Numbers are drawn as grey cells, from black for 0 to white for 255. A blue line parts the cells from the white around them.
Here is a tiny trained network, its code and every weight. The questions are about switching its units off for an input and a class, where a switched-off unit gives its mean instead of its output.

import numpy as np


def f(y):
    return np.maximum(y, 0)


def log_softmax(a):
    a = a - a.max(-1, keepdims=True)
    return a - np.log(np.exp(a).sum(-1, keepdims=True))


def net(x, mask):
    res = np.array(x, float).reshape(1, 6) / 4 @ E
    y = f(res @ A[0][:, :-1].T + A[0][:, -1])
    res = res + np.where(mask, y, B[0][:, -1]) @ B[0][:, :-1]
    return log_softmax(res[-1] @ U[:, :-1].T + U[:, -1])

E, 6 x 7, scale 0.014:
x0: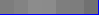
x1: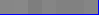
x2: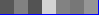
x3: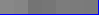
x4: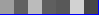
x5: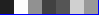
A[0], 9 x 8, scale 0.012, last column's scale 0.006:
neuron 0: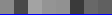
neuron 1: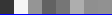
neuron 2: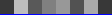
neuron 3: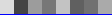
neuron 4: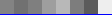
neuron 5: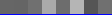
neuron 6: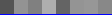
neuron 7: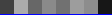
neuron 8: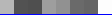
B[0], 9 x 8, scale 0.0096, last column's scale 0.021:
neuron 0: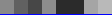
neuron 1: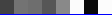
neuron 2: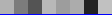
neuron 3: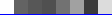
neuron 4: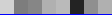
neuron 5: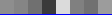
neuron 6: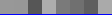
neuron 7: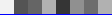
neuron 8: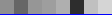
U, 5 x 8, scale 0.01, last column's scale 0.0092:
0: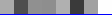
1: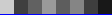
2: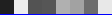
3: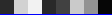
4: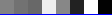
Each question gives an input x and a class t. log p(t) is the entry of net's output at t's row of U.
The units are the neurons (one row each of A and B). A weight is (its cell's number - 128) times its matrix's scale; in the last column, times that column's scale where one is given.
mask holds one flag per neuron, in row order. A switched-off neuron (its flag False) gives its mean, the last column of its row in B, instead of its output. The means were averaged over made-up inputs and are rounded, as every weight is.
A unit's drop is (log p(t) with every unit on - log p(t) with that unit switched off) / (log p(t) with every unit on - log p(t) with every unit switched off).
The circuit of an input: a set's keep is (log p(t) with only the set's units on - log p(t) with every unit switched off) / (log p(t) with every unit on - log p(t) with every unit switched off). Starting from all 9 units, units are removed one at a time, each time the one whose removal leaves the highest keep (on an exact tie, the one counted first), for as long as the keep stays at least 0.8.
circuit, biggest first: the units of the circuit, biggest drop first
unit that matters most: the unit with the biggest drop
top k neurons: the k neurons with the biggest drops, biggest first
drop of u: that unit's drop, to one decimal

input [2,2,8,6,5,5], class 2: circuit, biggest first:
(neuron 3)
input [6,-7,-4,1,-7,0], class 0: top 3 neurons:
(neuron 1; neuron 3; neuron 7)
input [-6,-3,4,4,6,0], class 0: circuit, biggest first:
(neuron 1; neuron 3)
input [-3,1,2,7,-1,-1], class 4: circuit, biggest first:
(neuron 1; neuron 3)
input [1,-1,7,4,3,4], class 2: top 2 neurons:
(neuron 3; neuron 1)
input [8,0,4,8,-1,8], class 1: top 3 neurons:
(neuron 7; neuron 2; neuron 6)
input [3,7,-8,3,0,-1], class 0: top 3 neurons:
(neuron 1; neuron 2; neuron 7)
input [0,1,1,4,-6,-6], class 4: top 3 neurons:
(neuron 1; neuron 0; neuron 8)
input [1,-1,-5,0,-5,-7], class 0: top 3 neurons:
(neuron 3; neuron 8; neuron 1)
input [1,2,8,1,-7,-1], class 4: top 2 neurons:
(neuron 1; neuron 3)
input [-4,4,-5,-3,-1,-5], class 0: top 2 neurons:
(neuron 1; neuron 8)
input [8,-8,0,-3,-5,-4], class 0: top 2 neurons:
(neuron 3; neuron 6)
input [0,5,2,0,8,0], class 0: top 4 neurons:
(neuron 1; neuron 3; neuron 2; neuron 7)
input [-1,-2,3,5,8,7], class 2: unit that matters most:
neuron 5
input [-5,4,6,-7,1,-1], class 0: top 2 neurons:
(neuron 0; neuron 5)
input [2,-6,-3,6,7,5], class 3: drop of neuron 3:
0.0
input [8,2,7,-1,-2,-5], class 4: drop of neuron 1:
0.1
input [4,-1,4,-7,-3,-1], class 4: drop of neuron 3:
0.1
